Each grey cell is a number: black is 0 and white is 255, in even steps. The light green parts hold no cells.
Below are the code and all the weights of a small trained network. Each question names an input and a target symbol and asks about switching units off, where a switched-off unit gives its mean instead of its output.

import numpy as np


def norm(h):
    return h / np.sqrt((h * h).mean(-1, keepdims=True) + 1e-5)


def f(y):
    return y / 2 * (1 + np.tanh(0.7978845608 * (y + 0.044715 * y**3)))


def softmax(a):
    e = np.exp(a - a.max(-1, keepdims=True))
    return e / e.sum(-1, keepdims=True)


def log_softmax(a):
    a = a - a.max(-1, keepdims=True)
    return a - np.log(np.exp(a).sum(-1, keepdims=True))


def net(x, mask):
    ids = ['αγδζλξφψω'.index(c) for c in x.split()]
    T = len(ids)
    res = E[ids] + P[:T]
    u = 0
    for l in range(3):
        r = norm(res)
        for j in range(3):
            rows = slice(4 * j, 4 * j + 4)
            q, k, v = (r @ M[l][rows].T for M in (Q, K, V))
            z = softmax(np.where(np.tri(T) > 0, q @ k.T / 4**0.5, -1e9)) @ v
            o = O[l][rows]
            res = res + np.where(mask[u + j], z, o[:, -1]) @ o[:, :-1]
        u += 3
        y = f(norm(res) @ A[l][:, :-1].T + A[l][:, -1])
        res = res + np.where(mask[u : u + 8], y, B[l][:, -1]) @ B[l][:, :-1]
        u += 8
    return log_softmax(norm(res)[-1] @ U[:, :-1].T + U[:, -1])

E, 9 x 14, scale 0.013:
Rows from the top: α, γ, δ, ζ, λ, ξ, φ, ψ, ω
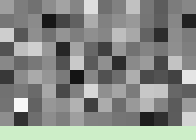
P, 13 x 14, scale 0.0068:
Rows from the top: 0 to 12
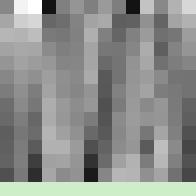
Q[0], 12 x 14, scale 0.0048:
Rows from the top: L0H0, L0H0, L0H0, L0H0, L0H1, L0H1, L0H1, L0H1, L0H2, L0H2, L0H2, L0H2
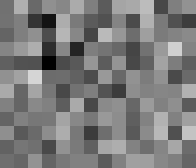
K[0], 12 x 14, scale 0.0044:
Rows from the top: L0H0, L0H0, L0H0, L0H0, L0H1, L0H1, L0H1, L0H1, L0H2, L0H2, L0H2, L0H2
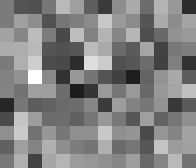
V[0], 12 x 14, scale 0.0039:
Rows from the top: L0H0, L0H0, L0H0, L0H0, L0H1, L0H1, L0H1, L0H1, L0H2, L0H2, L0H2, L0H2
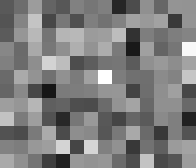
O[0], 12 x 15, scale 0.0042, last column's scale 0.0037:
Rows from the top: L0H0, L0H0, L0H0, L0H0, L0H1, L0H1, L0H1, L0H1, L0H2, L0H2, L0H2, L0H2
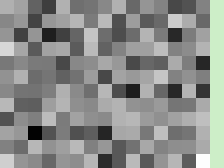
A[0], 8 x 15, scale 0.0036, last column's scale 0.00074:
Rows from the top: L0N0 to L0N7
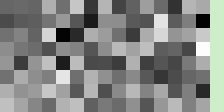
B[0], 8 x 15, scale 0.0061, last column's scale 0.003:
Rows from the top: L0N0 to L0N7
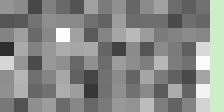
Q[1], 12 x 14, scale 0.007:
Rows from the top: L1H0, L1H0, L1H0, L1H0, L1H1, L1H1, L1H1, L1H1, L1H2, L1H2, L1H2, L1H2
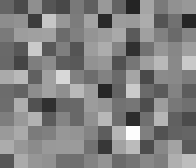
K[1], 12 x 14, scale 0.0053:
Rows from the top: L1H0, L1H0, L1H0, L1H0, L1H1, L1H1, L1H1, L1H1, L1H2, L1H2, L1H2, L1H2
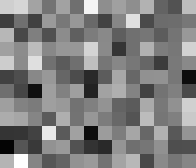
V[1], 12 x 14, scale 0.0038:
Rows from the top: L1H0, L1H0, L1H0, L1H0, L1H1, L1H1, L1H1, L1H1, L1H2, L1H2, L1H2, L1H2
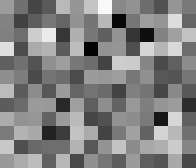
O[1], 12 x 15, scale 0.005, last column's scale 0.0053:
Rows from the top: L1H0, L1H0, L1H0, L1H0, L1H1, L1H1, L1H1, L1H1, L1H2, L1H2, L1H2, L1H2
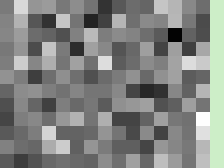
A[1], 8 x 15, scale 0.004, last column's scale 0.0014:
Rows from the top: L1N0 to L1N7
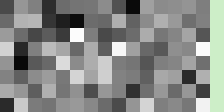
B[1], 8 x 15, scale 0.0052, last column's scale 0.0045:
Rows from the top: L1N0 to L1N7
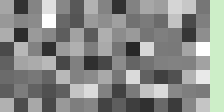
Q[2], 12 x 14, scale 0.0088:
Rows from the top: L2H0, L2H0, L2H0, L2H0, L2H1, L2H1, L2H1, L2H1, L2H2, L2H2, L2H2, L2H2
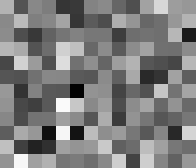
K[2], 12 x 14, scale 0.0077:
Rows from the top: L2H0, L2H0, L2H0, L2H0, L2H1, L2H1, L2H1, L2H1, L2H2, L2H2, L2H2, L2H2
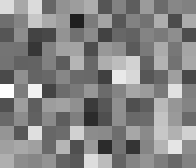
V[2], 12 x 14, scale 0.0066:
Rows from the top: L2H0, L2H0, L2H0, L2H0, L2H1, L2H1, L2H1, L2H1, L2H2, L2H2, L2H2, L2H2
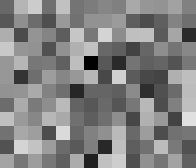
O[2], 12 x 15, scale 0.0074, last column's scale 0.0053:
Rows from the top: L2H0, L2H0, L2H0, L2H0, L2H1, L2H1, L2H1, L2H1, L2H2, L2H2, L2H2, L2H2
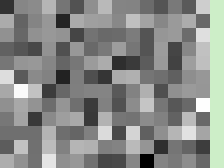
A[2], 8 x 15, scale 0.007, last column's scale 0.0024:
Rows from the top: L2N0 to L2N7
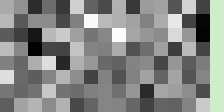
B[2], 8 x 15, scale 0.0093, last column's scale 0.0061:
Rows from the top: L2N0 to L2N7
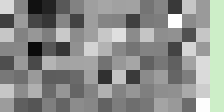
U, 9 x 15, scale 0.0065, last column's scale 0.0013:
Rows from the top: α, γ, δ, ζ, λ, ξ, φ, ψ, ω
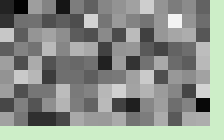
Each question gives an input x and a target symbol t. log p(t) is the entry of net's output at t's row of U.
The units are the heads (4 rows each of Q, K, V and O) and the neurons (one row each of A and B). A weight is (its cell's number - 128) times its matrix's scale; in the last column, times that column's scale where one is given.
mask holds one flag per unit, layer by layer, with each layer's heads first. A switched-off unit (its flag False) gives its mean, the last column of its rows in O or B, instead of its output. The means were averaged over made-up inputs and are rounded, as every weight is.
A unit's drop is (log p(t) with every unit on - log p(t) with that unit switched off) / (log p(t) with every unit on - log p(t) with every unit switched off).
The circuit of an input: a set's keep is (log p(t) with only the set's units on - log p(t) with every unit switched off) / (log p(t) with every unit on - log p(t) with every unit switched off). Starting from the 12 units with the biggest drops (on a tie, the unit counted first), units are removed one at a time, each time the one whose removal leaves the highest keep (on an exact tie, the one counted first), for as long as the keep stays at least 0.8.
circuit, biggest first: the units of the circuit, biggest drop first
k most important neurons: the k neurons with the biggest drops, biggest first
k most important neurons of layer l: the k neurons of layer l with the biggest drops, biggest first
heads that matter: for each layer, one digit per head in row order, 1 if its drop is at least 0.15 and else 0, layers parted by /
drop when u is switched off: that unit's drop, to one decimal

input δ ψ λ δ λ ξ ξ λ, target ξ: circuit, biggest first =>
(L2H1)
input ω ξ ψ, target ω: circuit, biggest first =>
(L1N7; L2H0)
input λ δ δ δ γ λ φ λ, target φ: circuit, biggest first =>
(L2H1; L2N2)
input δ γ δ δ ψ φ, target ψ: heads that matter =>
000 / 000 / 010
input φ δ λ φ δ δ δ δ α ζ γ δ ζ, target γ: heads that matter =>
000 / 000 / 001
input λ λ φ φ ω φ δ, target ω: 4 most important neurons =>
(L1N3; L1N7; L1N4; L2N3)
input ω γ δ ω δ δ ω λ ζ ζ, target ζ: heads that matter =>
000 / 100 / 000
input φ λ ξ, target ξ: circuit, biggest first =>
(L1H2; L2H1)
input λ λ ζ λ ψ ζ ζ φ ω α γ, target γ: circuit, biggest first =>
(L2N1; L2H0)
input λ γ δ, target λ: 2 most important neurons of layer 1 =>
(L1N0; L1N3)
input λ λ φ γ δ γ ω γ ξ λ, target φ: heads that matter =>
000 / 101 / 010
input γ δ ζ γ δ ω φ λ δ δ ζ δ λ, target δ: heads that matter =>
000 / 000 / 001
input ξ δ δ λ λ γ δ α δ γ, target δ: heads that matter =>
010 / 000 / 000
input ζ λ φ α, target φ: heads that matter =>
000 / 010 / 010
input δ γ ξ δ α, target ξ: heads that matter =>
000 / 000 / 010
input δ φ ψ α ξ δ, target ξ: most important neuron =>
(L1N7)
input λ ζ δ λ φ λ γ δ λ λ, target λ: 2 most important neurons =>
(L0N4; L1N0)
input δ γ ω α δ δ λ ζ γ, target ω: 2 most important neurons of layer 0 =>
(L0N3; L0N7)
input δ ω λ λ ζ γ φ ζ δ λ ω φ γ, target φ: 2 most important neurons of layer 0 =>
(L0N3; L0N4)
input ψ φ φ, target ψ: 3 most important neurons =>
(L1N7; L0N2; L0N4)
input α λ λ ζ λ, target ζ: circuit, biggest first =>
(L2H2)
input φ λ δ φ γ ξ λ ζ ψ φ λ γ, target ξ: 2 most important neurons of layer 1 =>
(L1N7; L1N5)
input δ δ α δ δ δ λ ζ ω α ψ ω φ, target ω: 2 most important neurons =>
(L1N3; L1N7)
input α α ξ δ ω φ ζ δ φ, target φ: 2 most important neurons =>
(L0N2; L2N2)
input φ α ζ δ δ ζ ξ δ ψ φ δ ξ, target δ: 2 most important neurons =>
(L0N2; L1N3)
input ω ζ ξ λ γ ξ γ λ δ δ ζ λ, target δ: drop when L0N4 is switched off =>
0.1
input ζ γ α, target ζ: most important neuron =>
(L0N6)
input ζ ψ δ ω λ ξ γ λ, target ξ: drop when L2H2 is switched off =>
0.2
